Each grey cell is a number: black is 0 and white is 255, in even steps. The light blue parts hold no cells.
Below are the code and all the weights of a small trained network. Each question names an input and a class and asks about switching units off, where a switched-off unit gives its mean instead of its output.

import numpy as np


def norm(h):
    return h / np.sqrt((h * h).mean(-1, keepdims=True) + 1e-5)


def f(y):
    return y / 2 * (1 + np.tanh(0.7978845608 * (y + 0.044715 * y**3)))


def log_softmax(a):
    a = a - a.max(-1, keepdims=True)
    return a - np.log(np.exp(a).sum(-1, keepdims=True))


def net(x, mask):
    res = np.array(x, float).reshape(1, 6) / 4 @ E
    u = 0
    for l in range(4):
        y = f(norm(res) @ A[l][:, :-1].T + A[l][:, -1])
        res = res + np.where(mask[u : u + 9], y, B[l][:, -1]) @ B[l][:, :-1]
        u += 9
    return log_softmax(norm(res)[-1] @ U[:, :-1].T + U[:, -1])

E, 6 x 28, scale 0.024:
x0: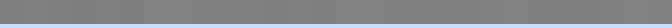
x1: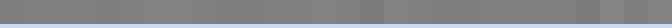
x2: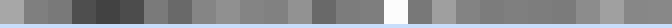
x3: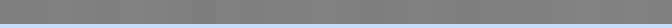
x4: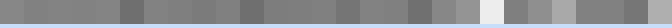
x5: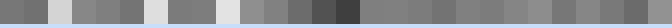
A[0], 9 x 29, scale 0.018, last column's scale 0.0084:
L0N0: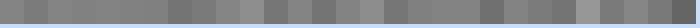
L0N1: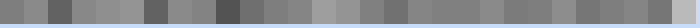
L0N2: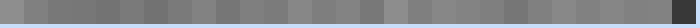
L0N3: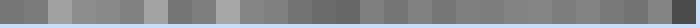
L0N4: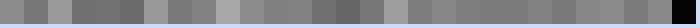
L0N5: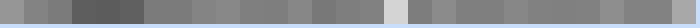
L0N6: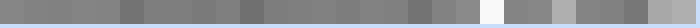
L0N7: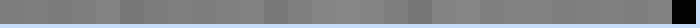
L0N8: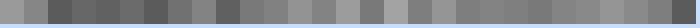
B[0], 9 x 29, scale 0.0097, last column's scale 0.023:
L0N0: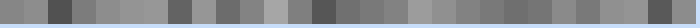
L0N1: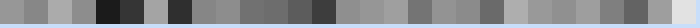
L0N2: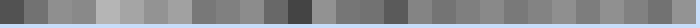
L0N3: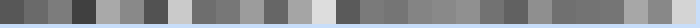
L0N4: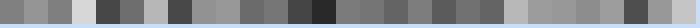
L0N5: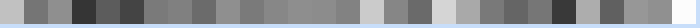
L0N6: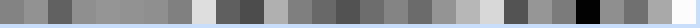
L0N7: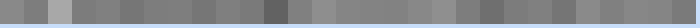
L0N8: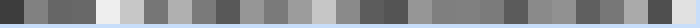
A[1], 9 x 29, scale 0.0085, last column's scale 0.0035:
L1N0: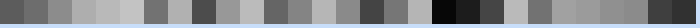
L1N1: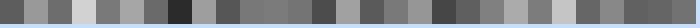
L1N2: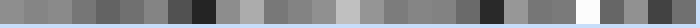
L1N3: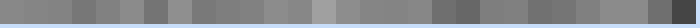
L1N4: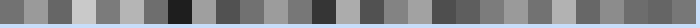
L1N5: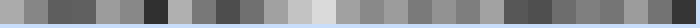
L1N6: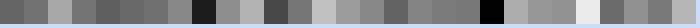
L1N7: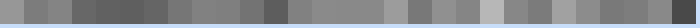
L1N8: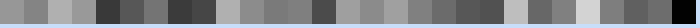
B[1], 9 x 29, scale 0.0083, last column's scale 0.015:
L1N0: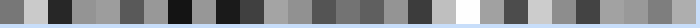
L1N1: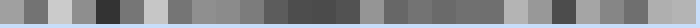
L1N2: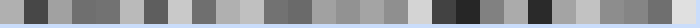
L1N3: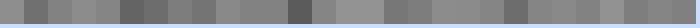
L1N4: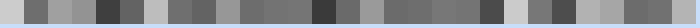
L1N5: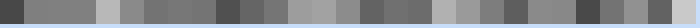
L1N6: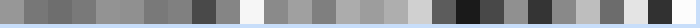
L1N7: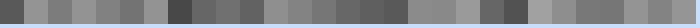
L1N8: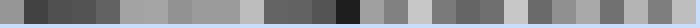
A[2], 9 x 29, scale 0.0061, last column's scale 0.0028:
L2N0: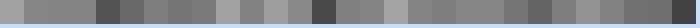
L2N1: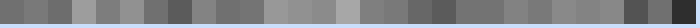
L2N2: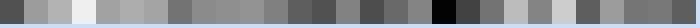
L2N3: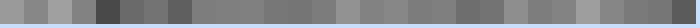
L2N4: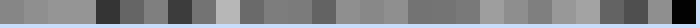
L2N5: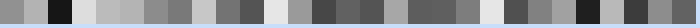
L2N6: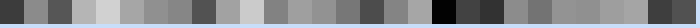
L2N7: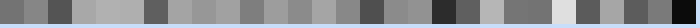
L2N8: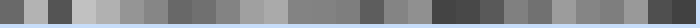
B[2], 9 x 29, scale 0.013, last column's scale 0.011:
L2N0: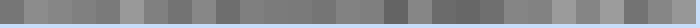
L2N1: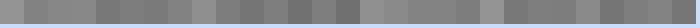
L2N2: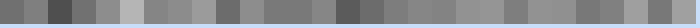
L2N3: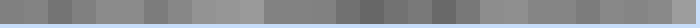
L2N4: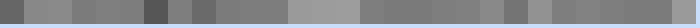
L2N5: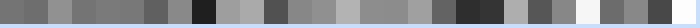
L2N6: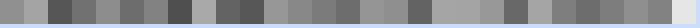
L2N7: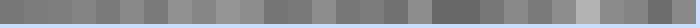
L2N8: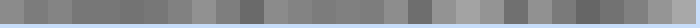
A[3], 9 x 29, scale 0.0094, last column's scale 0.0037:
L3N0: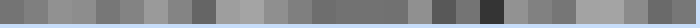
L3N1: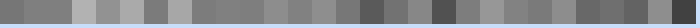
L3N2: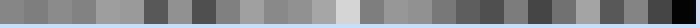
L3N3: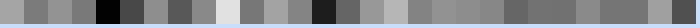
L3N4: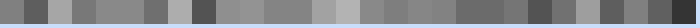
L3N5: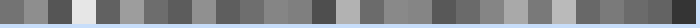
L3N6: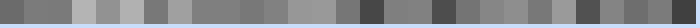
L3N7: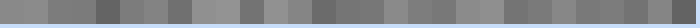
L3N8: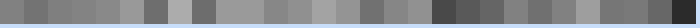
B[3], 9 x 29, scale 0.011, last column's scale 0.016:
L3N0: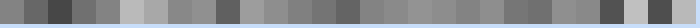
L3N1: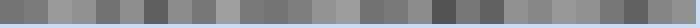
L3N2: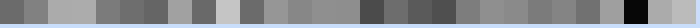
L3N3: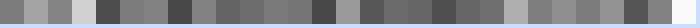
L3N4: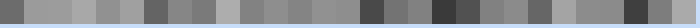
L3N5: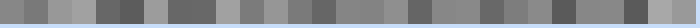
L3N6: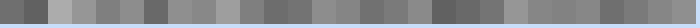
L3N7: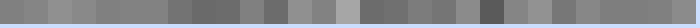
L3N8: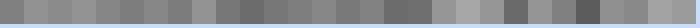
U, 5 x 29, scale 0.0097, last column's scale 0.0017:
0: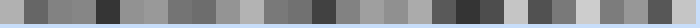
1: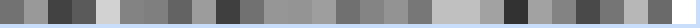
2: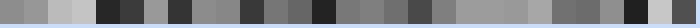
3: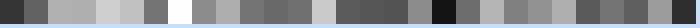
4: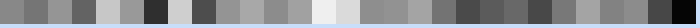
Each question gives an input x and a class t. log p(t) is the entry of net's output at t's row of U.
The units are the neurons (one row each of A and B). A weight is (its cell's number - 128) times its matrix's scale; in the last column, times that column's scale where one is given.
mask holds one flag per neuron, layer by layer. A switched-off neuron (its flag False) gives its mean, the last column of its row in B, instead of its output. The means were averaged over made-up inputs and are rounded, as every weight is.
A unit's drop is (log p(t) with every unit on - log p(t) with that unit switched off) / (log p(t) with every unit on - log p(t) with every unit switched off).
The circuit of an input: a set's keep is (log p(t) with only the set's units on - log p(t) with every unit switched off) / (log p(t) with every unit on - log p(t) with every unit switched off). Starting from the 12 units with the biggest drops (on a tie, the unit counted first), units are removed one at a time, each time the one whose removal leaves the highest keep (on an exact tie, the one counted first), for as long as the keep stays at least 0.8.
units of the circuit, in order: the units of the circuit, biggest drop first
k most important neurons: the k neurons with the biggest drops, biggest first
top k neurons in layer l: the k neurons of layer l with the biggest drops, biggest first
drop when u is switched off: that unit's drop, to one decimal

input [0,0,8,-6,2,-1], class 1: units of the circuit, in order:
L0N8
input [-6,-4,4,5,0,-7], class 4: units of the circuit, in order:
L0N6, L0N8
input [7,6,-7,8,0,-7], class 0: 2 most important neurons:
L0N6, L0N1
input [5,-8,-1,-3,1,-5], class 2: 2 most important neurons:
L0N1, L0N5
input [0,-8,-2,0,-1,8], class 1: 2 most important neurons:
L0N6, L0N5
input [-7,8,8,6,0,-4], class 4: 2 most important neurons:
L0N6, L0N5
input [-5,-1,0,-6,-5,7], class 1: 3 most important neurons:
L0N5, L0N3, L0N1
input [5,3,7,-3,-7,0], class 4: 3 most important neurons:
L0N6, L0N8, L0N1
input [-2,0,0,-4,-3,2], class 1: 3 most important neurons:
L0N6, L0N5, L0N3
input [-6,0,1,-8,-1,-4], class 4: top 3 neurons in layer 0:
L0N6, L0N8, L0N1
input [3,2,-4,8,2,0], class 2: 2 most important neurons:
L0N8, L0N1
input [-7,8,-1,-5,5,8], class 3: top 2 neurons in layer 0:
L0N5, L0N3
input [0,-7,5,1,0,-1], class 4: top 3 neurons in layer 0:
L0N6, L0N5, L0N8
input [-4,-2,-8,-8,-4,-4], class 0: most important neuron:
L0N6
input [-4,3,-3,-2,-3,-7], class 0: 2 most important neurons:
L0N1, L0N6
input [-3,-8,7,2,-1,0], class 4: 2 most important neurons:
L0N6, L0N8
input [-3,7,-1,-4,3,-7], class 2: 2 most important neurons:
L0N1, L0N5
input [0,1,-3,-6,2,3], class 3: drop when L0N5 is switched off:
0.6
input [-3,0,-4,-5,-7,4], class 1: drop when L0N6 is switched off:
0.1
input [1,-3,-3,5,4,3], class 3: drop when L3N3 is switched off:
0.0
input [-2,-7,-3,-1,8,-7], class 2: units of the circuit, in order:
L0N1
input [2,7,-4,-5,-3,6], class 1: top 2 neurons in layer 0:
L0N6, L0N5
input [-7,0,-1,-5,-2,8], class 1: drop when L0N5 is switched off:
0.7
